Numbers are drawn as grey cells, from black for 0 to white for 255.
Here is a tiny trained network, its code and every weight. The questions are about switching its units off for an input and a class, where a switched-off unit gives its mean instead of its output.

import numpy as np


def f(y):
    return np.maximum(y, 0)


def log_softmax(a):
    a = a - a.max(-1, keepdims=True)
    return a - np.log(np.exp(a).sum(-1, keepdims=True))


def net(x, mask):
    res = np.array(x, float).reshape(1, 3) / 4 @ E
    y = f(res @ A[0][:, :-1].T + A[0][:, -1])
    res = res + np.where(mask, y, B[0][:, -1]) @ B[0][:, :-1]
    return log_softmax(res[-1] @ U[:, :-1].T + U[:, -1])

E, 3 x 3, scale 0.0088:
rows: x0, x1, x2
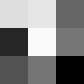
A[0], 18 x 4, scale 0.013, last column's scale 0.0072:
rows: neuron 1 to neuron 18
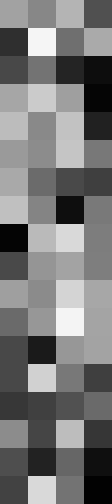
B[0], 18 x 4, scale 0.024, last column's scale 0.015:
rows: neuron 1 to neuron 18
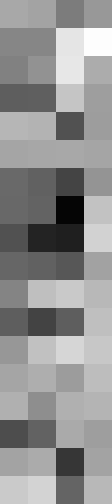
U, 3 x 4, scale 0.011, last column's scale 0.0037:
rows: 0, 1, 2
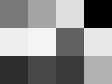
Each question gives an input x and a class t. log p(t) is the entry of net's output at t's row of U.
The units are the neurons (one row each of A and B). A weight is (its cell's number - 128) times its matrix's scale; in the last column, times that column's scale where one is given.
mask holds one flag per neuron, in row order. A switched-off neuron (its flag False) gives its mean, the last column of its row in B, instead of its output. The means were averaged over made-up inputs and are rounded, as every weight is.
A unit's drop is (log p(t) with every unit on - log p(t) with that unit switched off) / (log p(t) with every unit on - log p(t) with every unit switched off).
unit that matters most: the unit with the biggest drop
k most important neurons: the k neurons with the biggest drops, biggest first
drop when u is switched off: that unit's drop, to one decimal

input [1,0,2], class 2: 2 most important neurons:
[neuron 18; neuron 13]
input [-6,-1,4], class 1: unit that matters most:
neuron 17
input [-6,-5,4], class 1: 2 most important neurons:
[neuron 17; neuron 2]
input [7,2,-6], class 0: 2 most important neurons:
[neuron 4; neuron 18]
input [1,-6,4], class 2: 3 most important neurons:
[neuron 18; neuron 8; neuron 14]
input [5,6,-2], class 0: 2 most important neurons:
[neuron 2; neuron 4]
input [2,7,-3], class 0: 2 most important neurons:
[neuron 2; neuron 8]
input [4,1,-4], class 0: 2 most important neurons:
[neuron 18; neuron 4]
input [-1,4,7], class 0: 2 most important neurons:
[neuron 3; neuron 2]
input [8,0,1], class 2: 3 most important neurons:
[neuron 8; neuron 18; neuron 13]
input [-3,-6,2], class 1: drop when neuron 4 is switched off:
0.1
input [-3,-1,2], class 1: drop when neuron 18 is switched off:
-0.1
